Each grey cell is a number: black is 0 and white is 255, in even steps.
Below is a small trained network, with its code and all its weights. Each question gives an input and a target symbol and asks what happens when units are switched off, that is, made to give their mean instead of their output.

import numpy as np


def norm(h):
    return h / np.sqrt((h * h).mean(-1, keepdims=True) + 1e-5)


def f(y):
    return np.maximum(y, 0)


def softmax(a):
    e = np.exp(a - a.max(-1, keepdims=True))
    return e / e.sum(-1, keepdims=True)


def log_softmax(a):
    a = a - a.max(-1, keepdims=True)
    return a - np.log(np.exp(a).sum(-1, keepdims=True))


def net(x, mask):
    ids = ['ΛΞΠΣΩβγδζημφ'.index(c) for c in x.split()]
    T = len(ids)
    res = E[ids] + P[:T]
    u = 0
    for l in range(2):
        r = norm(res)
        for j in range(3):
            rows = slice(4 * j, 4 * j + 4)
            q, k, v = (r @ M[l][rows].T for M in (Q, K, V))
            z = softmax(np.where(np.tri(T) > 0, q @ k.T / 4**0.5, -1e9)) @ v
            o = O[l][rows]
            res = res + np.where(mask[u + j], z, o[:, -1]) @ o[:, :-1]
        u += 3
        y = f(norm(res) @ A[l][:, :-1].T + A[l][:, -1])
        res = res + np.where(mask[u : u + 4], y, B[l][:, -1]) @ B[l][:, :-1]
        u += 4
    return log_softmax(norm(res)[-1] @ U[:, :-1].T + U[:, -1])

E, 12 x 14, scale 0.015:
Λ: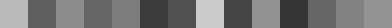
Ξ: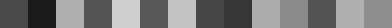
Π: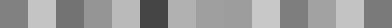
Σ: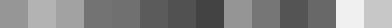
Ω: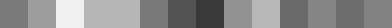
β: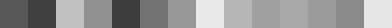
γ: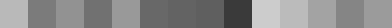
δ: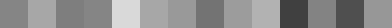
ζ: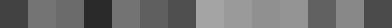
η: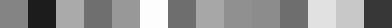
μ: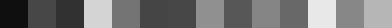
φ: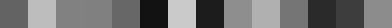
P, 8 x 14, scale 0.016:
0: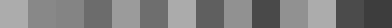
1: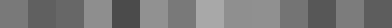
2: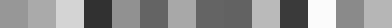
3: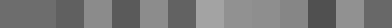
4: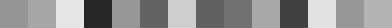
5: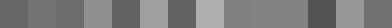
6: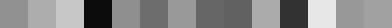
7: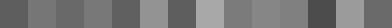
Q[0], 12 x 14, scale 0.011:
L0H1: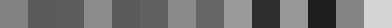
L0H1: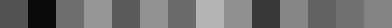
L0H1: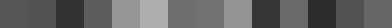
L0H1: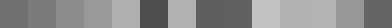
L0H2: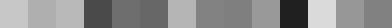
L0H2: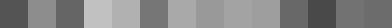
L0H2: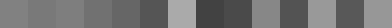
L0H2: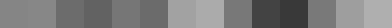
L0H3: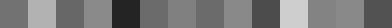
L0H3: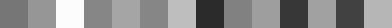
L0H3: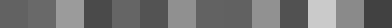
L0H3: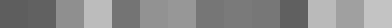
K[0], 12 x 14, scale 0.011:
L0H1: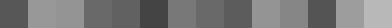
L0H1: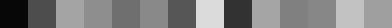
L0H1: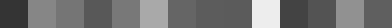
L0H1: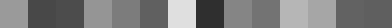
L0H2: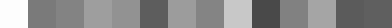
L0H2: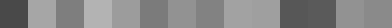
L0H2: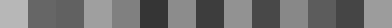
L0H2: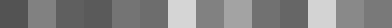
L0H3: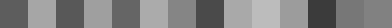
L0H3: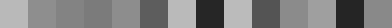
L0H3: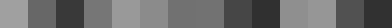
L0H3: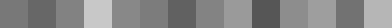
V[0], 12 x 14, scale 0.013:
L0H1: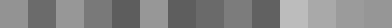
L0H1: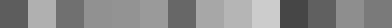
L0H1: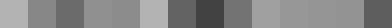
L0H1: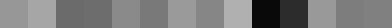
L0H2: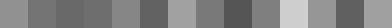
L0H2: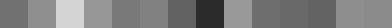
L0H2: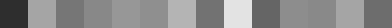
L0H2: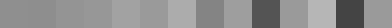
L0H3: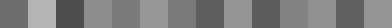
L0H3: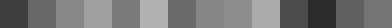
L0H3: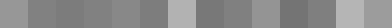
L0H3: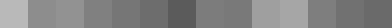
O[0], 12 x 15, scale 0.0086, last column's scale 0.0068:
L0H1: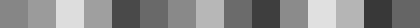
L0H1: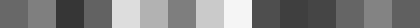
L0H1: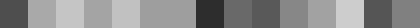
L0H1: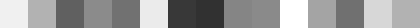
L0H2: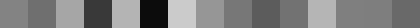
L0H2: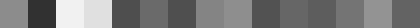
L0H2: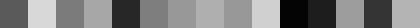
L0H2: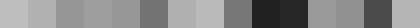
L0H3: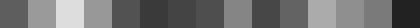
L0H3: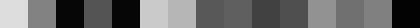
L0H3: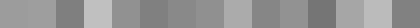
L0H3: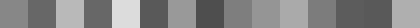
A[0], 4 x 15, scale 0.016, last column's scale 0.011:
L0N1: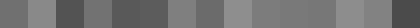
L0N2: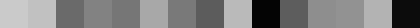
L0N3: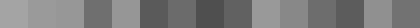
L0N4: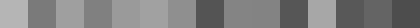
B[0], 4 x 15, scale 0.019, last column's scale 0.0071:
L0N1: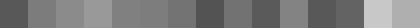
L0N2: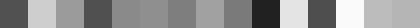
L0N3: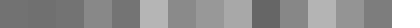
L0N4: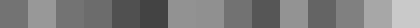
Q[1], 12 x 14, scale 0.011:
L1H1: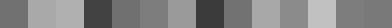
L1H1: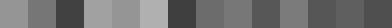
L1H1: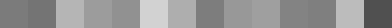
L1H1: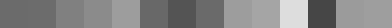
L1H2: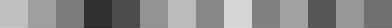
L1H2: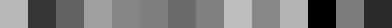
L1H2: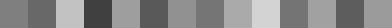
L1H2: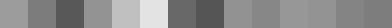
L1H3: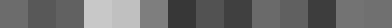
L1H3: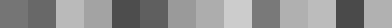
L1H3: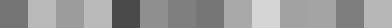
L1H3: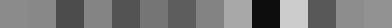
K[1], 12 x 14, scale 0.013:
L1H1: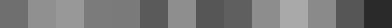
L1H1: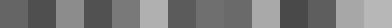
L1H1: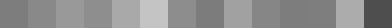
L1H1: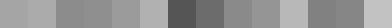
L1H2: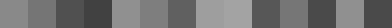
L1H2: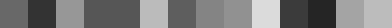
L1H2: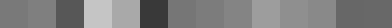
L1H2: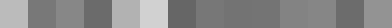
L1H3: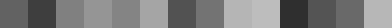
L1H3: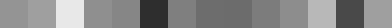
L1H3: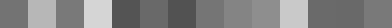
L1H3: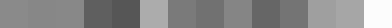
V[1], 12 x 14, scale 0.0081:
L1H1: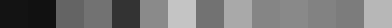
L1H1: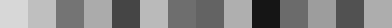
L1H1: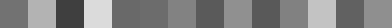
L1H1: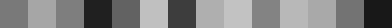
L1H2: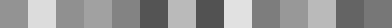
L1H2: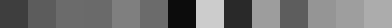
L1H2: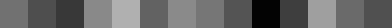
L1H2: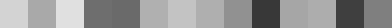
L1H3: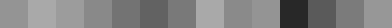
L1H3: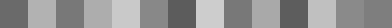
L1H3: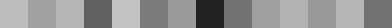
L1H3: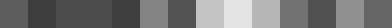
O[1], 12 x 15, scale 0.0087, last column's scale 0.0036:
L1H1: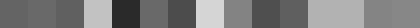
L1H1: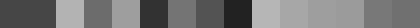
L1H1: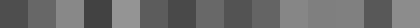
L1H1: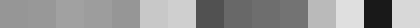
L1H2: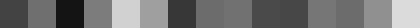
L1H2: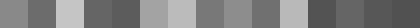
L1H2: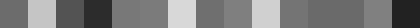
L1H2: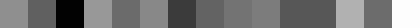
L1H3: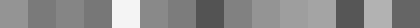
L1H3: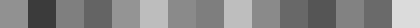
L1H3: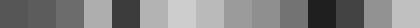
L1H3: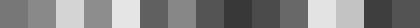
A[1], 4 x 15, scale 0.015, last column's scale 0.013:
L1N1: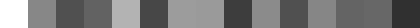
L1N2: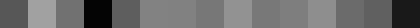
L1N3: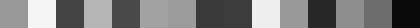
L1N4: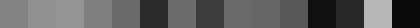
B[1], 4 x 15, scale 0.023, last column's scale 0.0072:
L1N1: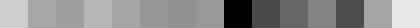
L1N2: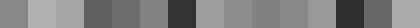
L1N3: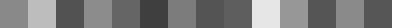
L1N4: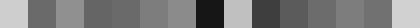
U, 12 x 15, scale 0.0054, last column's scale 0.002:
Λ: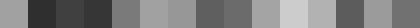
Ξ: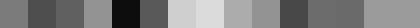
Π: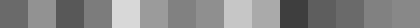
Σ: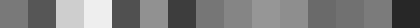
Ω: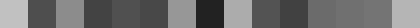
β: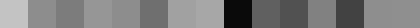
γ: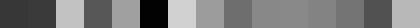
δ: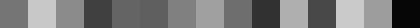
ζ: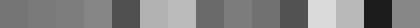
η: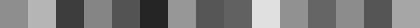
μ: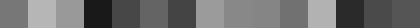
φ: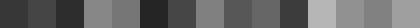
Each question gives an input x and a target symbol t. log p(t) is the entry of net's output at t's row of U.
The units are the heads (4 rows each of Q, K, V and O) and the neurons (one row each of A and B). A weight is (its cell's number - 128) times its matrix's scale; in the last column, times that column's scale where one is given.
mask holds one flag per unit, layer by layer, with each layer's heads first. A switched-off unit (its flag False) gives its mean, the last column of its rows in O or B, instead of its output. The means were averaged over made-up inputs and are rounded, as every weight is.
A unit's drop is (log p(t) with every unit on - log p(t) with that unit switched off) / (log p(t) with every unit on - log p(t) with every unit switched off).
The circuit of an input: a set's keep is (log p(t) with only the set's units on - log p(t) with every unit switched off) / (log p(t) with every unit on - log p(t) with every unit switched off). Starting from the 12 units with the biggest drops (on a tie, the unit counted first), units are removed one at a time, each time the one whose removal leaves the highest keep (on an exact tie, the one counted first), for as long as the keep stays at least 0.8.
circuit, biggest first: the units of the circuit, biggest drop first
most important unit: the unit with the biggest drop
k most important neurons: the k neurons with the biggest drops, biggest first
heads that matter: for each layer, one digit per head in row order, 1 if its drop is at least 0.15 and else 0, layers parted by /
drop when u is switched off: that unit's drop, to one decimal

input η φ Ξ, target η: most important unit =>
L0H1
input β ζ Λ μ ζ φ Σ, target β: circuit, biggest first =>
L0H2, L1N1, L0H1
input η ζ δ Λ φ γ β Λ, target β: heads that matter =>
001 / 001
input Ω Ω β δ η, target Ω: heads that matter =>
010 / 000
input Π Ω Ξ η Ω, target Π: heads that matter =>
011 / 000
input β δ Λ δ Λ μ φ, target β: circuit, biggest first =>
L0H2, L1N1
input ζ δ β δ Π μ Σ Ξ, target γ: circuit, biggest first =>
L0H1, L1H2
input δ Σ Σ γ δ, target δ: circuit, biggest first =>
L0N2, L0H1, L0H2
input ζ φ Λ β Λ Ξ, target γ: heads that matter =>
100 / 000
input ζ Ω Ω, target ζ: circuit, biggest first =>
L0N3, L1H1
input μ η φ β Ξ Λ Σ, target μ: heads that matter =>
010 / 000
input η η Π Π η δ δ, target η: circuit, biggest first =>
L0H1, L1N3, L1H3
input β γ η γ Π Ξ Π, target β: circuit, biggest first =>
L0H2, L1N1
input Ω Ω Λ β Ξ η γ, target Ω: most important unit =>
L0H2
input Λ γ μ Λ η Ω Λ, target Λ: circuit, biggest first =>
L0H2, L0H1
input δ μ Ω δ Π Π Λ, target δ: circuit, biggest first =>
L0H1, L0N2, L0H2
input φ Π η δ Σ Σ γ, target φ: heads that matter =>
000 / 010
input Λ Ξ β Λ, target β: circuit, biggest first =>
L1N1, L0H3, L1H3
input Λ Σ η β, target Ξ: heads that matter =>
100 / 000
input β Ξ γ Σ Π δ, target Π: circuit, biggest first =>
L0H1
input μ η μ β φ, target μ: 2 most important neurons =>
L1N2, L0N3
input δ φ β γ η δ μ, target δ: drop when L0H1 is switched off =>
1.3
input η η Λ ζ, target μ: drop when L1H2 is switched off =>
0.5
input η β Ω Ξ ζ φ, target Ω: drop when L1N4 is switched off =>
0.4
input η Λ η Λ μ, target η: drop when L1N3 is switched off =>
0.2
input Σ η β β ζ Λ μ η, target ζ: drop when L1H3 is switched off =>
0.4
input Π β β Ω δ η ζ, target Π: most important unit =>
L0H3
